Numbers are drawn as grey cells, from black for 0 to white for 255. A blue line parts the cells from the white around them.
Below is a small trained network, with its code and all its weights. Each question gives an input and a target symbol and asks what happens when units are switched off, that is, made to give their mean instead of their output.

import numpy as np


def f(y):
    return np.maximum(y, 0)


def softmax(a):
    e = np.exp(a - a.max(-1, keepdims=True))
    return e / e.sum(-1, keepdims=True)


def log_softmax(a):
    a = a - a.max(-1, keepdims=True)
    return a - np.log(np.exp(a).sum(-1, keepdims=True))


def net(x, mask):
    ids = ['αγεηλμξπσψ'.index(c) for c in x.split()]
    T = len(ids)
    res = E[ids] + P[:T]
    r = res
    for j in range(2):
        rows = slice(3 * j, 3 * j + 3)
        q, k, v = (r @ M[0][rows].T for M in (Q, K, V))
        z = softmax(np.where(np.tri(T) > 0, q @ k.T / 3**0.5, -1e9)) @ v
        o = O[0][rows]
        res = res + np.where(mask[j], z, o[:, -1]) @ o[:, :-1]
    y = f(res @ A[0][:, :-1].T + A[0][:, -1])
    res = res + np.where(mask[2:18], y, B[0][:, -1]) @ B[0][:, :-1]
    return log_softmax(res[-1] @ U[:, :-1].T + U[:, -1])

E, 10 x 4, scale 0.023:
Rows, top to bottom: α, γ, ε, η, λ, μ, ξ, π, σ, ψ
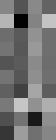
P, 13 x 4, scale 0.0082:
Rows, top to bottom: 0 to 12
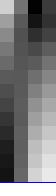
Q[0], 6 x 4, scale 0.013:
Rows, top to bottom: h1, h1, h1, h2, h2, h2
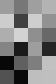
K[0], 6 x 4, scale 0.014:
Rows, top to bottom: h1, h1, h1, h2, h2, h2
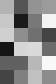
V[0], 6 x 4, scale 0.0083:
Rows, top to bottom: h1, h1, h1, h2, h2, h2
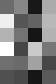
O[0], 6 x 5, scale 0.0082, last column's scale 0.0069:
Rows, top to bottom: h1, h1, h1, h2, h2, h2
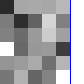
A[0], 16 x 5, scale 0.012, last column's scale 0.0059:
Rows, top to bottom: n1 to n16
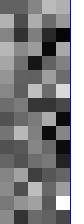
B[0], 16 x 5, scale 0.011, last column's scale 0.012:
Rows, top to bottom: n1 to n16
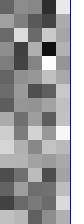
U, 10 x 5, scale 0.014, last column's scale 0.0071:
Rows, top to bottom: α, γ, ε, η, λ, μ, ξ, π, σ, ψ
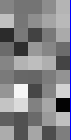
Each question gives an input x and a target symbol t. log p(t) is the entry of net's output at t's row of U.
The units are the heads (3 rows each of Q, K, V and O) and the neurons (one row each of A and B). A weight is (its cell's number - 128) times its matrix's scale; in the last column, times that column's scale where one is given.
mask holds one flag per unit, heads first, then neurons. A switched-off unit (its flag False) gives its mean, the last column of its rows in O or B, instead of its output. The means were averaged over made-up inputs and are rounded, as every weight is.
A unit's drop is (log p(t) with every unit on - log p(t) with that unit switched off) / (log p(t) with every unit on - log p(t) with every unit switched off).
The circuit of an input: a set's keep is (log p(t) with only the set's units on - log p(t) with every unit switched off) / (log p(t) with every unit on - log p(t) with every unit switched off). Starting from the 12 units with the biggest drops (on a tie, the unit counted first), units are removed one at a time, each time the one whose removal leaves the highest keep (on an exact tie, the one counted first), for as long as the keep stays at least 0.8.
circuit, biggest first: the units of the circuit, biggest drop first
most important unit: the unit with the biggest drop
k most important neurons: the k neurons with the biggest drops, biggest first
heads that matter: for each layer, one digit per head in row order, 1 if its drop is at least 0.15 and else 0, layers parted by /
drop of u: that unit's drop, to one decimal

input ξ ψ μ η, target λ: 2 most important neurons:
[n10 n8]
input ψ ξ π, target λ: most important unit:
h1
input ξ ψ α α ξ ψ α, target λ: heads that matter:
11
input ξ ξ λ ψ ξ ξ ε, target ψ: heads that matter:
10
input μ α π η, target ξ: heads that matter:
01
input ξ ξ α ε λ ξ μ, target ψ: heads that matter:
11
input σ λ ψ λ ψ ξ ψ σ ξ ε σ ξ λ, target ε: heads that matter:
00
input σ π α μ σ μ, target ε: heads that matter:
00
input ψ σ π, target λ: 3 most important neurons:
[n10 n7 n13]
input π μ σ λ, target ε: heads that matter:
10
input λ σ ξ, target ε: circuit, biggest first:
[h1 n10]
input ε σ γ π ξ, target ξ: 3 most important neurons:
[n10 n16 n1]
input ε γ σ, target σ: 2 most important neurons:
[n10 n5]
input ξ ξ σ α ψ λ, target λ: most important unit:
h2
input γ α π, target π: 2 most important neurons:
[n15 n4]
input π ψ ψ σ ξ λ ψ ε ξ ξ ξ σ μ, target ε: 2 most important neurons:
[n10 n9]
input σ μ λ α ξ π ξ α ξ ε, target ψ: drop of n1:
-0.1
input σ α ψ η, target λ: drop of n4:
0.2
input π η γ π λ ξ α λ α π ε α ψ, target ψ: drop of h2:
0.7
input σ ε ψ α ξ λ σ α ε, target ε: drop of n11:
0.0
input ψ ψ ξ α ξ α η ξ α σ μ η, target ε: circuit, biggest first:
[n10]
